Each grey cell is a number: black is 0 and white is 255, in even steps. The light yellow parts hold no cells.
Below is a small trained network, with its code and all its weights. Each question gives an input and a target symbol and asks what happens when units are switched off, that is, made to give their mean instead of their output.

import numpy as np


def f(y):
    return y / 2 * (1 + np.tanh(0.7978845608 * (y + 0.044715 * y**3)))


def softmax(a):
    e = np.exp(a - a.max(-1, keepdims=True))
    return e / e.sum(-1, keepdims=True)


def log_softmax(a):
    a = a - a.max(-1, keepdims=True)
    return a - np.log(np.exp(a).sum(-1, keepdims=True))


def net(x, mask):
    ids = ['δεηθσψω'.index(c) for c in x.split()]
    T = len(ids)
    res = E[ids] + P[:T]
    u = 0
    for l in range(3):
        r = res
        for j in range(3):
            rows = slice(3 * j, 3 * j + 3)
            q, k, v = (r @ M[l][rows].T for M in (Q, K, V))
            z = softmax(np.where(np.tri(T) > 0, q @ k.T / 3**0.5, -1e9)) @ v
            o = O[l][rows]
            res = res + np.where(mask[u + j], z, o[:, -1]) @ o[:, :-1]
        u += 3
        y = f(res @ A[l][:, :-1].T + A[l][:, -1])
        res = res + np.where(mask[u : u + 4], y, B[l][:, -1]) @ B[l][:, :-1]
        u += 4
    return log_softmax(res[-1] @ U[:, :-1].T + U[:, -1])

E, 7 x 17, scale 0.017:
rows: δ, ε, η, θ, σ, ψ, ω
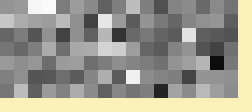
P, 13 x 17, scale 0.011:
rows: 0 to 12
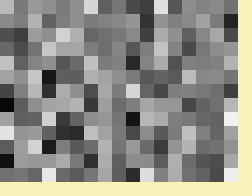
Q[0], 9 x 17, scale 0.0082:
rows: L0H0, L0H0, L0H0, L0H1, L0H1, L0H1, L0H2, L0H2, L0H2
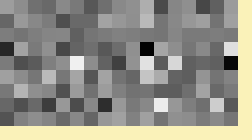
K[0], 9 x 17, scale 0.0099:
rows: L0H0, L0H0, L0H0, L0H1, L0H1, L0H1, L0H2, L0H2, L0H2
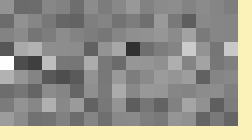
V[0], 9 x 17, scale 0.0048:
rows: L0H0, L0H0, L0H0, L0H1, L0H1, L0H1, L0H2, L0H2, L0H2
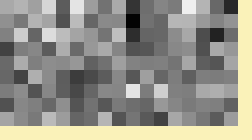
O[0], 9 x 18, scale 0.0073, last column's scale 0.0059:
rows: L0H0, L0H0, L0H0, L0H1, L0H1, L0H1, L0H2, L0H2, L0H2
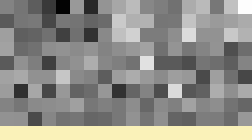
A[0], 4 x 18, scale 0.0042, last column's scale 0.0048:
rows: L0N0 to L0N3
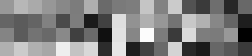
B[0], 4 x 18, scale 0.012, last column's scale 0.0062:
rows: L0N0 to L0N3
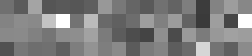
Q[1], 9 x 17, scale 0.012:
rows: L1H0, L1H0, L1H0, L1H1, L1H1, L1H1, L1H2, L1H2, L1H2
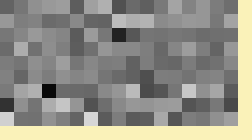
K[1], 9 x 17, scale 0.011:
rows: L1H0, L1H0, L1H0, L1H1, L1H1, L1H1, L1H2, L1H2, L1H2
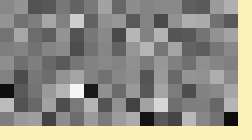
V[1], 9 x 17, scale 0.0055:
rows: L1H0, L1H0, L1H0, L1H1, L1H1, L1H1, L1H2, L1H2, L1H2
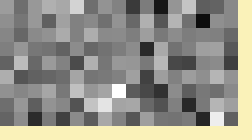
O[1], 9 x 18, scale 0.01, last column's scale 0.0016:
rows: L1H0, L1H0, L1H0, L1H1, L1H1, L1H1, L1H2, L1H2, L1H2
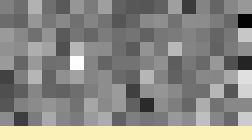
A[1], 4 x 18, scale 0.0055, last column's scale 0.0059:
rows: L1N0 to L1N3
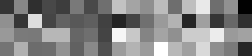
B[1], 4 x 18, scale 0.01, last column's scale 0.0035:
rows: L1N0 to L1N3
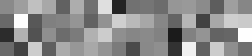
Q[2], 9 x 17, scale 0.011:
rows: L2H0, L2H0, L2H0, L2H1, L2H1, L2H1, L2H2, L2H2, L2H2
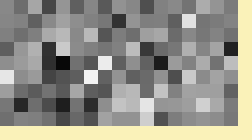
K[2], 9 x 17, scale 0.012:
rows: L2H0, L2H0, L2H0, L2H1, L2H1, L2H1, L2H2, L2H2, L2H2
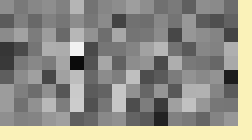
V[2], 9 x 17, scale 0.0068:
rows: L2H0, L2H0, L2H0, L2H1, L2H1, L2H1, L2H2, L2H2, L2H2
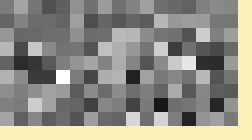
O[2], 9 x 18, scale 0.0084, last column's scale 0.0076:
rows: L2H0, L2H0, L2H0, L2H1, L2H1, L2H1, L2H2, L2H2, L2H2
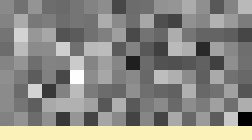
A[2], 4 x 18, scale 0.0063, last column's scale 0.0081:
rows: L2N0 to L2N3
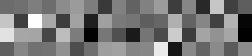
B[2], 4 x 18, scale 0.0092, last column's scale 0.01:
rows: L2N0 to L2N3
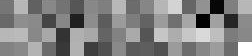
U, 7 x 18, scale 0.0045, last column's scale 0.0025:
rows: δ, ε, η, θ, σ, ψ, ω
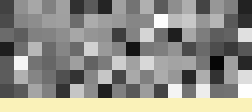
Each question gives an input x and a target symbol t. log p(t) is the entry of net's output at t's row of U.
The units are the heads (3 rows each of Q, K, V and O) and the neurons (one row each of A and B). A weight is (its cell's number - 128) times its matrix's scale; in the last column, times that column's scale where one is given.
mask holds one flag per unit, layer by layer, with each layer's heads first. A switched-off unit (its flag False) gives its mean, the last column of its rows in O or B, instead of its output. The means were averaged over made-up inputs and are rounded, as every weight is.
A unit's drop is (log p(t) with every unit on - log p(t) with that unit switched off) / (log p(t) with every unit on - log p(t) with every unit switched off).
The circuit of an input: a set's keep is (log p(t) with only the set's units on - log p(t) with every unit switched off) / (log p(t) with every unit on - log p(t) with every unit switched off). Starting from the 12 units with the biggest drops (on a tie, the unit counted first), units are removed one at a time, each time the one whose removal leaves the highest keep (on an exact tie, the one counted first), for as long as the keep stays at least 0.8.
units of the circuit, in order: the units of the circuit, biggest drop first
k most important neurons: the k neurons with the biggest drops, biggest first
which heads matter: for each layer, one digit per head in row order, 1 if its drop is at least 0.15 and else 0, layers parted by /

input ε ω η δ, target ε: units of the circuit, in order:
(L2H1)
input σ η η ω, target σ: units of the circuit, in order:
(L1H2, L2N0)
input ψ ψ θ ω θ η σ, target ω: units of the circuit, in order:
(L2H1, L2N3)
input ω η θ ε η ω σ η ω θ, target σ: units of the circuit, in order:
(L1H2, L0H2)
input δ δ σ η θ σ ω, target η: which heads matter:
000 / 001 / 000
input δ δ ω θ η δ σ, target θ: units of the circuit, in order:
(L2H1, L1H2)
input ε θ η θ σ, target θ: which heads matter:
001 / 001 / 010
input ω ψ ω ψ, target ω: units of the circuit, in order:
(L0H0, L2N3, L1H0, L2H1)
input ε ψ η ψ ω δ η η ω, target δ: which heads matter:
100 / 000 / 010
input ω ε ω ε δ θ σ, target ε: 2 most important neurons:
(L0N1, L2N3)
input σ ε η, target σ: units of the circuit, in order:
(L2N0, L1H2)
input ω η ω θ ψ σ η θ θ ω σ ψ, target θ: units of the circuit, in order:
(L1H2, L2H1)
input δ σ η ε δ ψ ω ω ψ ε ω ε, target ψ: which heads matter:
100 / 101 / 001
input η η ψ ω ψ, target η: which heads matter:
100 / 101 / 000
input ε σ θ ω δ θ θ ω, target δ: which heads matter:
000 / 000 / 010
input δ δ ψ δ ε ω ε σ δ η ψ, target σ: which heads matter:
100 / 101 / 011
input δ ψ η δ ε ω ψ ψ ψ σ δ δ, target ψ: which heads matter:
101 / 001 / 001
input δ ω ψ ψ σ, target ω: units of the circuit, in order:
(L0H0, L0N1, L2H1, L2N3)
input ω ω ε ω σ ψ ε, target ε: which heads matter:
001 / 000 / 010
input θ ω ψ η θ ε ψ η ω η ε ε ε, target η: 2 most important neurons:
(L0N1, L2N0)
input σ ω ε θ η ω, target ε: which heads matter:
100 / 000 / 010
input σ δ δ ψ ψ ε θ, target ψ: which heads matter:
100 / 101 / 001
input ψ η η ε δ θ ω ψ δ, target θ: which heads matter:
100 / 101 / 010
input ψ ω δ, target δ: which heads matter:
100 / 010 / 010
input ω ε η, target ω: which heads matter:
000 / 000 / 010
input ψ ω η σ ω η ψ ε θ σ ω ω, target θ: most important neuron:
(L0N1)
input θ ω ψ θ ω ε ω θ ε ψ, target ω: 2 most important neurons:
(L0N1, L2N3)
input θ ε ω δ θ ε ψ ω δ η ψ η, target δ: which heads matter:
100 / 100 / 010
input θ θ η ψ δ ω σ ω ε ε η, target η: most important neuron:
(L1N0)
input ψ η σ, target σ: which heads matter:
000 / 010 / 000
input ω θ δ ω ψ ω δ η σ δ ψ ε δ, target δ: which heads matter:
000 / 000 / 010
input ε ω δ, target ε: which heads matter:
000 / 000 / 010
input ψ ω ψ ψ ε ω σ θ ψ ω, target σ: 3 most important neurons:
(L1N1, L0N0, L2N3)
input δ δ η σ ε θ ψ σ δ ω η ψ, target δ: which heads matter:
100 / 000 / 010
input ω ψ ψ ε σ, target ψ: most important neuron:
(L0N1)
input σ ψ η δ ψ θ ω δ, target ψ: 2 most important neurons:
(L0N1, L1N2)
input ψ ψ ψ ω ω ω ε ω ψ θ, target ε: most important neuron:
(L1N1)
